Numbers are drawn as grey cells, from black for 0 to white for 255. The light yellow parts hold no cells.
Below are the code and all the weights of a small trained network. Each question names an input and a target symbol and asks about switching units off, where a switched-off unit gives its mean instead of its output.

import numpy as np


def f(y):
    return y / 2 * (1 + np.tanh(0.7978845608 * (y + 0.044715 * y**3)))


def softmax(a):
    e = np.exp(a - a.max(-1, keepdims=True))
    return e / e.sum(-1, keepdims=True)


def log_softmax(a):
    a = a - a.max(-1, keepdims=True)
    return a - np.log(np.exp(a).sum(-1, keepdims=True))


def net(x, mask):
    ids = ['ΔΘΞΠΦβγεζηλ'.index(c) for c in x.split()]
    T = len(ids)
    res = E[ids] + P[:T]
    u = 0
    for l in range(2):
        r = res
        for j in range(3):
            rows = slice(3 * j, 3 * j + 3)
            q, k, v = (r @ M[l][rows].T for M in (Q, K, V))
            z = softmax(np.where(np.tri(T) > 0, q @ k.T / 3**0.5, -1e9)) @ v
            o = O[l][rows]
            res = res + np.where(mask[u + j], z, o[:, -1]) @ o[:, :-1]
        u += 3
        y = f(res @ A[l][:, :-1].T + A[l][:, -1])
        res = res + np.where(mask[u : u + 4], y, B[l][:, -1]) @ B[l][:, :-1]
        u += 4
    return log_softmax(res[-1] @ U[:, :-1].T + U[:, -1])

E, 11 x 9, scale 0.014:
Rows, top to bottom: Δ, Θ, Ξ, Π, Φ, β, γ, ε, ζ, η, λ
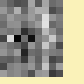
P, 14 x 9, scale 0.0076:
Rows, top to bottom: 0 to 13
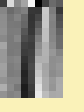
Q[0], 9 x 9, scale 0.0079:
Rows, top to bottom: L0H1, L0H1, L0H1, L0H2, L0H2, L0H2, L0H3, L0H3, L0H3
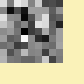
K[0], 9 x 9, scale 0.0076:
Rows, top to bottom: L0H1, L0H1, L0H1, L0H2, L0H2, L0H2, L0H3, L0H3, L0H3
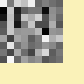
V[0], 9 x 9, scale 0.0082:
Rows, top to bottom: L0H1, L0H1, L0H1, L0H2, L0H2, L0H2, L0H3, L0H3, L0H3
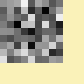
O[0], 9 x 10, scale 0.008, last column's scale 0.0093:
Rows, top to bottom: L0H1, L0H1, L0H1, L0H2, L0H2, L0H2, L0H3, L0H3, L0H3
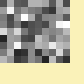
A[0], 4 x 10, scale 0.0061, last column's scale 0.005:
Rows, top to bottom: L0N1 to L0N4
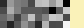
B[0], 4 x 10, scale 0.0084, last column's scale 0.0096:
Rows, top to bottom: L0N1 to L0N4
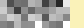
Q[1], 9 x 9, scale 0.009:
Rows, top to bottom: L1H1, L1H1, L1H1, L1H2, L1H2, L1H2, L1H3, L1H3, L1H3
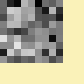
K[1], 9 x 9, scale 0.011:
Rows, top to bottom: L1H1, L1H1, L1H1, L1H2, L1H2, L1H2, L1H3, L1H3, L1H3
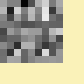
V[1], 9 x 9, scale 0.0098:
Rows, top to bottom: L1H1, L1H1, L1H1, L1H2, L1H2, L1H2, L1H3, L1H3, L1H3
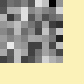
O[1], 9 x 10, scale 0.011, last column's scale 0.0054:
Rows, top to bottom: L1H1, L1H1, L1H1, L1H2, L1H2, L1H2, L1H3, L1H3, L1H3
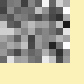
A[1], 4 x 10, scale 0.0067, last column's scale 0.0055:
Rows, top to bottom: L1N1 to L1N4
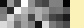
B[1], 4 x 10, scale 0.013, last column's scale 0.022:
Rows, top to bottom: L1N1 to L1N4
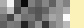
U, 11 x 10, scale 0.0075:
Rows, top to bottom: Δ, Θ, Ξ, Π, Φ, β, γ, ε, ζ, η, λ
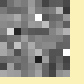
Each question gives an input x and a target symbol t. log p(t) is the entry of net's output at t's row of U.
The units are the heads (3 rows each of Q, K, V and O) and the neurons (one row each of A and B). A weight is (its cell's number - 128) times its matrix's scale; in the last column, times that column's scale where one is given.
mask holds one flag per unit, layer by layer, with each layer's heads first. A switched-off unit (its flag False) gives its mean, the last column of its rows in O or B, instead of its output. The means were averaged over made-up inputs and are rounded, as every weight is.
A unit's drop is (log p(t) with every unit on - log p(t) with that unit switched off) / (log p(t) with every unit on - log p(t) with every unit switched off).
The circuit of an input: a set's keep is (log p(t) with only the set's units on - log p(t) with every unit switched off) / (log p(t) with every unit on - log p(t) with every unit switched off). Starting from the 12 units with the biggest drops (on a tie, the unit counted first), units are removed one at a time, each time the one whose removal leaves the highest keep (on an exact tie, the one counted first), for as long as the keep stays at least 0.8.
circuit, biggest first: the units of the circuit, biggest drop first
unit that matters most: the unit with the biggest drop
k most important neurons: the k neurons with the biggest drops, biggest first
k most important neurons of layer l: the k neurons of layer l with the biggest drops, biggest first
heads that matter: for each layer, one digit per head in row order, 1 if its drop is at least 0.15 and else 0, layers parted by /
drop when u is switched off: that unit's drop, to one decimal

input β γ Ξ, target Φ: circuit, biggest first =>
L1N2, L0H3
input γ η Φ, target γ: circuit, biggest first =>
L0H1, L1H1
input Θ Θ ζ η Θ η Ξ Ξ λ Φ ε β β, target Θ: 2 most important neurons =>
L0N4, L1N2
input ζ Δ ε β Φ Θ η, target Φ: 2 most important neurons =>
L0N4, L1N4
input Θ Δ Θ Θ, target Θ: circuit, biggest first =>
L0H3, L1H3, L0H1, L0N4
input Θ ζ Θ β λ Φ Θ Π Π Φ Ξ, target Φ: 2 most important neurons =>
L0N4, L0N3
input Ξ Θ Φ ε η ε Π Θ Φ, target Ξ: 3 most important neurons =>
L0N3, L1N3, L0N1
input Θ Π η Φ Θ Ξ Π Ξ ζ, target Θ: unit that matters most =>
L0H3
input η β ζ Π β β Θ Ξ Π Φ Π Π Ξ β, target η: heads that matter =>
101 / 110
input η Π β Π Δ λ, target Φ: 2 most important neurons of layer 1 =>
L1N2, L1N3
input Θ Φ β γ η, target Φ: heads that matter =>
101 / 100
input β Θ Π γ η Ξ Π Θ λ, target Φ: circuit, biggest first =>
L0H3, L1N2
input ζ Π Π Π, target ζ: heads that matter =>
101 / 100
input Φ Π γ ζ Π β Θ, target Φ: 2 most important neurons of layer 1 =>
L1N4, L1N2
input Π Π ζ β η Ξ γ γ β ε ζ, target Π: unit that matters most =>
L0H3
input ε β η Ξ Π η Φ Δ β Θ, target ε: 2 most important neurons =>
L1N3, L0N4
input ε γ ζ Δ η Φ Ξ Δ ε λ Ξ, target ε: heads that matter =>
111 / 011
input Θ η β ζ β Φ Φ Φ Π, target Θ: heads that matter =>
111 / 111
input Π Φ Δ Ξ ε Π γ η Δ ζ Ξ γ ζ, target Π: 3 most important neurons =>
L0N4, L0N1, L1N4
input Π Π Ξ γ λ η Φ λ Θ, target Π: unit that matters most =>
L0H1
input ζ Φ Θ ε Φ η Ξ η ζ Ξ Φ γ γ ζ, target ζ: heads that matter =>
101 / 100
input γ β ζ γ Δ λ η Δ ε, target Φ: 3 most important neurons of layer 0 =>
L0N4, L0N2, L0N3
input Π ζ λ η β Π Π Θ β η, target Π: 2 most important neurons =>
L0N4, L1N4
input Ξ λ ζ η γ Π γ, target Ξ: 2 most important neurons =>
L0N3, L1N3
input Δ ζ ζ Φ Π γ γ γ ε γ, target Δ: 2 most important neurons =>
L0N3, L0N2
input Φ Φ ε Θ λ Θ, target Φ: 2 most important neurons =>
L1N4, L0N1
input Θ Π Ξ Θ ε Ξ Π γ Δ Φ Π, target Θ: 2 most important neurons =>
L0N4, L0N2
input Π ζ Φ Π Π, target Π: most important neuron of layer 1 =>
L1N4
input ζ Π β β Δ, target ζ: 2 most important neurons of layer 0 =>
L0N4, L0N2
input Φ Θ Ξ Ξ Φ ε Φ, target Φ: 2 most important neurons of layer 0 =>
L0N1, L0N3
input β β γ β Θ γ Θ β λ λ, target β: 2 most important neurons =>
L1N3, L0N1
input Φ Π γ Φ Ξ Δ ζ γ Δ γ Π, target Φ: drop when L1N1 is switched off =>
0.0
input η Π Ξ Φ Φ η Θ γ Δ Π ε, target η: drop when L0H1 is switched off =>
0.1
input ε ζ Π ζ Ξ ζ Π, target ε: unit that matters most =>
L0H3
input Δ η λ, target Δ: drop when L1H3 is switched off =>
0.2
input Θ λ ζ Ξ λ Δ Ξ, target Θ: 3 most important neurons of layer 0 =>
L0N4, L0N3, L0N2
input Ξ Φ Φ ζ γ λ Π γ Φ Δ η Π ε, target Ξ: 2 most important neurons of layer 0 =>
L0N3, L0N1
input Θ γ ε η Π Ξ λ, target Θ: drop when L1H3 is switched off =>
0.9
